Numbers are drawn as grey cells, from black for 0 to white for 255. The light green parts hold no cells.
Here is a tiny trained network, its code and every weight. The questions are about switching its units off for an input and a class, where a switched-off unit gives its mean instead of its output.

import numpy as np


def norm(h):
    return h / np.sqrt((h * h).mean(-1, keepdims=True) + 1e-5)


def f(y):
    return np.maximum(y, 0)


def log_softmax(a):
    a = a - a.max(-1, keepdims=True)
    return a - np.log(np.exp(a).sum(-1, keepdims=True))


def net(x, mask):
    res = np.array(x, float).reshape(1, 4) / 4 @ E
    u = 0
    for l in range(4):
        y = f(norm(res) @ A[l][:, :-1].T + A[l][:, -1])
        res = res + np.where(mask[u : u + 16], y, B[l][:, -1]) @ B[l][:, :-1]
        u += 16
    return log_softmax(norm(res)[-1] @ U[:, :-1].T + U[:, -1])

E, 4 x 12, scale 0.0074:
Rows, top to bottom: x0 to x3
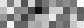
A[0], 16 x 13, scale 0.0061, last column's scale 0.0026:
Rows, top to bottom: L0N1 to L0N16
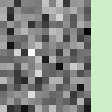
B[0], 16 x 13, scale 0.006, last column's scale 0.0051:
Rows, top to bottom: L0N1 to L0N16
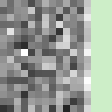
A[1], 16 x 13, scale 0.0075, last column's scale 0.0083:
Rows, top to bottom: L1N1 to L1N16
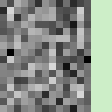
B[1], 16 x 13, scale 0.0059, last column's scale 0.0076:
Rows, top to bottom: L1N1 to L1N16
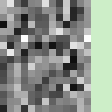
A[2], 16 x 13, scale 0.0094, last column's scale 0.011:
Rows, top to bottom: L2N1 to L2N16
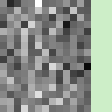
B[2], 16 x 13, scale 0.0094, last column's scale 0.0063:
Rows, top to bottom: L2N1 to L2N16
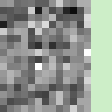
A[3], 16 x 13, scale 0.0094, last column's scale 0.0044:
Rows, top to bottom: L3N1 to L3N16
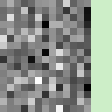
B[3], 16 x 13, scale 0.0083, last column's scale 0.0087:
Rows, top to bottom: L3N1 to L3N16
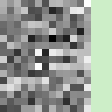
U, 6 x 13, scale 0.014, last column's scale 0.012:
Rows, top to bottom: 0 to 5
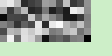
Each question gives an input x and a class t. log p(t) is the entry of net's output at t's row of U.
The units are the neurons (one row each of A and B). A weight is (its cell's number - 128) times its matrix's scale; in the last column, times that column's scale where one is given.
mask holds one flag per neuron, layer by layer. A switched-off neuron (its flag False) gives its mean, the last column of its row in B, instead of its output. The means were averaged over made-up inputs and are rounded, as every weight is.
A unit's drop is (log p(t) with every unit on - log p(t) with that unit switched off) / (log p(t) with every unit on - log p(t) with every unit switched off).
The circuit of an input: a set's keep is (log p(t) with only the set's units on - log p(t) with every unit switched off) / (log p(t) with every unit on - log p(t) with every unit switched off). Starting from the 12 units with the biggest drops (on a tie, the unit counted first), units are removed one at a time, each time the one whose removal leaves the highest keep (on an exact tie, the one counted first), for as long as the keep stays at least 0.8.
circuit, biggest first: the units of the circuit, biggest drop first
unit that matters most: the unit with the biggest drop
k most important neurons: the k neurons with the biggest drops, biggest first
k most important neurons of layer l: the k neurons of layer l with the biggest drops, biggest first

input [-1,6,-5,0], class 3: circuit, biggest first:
[L2N15]
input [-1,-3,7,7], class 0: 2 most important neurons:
[L1N13; L1N3]
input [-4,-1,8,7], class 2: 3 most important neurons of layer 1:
[L1N10; L1N8; L1N1]
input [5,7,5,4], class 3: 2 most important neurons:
[L0N12; L2N15]
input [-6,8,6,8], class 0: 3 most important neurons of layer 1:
[L1N13; L1N5; L1N2]
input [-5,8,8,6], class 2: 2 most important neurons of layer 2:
[L2N2; L2N13]
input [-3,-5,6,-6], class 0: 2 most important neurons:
[L0N5; L1N8]
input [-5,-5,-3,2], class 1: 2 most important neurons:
[L0N11; L0N12]
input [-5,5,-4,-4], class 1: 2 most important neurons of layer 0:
[L0N7; L0N13]
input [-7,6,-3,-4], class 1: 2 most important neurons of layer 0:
[L0N13; L0N7]
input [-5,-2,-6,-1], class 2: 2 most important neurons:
[L0N8; L2N4]
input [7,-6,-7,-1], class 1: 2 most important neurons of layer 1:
[L1N7; L1N14]
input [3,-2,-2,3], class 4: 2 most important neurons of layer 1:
[L1N6; L1N8]
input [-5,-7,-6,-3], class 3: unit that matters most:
L2N1
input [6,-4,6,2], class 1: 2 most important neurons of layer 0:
[L0N8; L0N4]
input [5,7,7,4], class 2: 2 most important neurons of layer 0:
[L0N7; L0N11]
